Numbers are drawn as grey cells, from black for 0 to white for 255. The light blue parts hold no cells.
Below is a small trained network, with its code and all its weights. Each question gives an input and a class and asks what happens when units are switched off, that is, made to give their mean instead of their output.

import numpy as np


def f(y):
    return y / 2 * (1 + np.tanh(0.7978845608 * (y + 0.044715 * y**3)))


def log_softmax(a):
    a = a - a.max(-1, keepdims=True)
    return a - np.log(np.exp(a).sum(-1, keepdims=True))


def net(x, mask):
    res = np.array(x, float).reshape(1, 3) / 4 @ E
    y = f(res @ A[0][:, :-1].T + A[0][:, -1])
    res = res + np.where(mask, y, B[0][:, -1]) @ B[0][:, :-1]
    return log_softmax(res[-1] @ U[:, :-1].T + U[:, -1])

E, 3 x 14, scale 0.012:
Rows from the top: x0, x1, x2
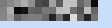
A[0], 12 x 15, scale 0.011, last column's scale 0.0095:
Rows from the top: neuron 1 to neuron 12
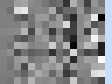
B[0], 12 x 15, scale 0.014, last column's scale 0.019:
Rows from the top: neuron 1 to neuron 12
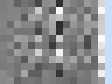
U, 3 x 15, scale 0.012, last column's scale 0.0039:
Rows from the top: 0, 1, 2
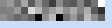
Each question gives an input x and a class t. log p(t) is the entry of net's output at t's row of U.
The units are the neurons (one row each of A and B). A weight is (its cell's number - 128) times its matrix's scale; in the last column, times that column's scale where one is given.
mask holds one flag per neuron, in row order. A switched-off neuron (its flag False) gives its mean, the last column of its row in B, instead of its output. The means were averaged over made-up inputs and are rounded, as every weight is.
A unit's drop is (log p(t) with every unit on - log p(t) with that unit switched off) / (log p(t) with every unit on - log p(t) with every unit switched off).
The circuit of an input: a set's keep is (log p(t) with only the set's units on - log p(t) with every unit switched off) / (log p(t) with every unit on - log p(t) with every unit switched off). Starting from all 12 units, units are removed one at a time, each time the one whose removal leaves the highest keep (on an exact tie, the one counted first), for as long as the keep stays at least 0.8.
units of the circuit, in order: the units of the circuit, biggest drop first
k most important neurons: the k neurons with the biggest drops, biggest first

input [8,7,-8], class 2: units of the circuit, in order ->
(neuron 4)
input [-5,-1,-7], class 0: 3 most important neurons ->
(neuron 7; neuron 11; neuron 6)
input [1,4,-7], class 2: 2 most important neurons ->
(neuron 4; neuron 2)
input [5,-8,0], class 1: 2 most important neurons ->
(neuron 2; neuron 7)
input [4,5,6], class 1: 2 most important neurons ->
(neuron 7; neuron 11)
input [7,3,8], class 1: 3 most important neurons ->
(neuron 8; neuron 7; neuron 11)
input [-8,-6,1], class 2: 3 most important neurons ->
(neuron 5; neuron 11; neuron 1)
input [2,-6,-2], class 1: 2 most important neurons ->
(neuron 11; neuron 9)
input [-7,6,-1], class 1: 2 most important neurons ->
(neuron 3; neuron 7)
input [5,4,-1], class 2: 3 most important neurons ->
(neuron 2; neuron 6; neuron 8)
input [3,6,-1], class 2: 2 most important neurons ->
(neuron 2; neuron 6)
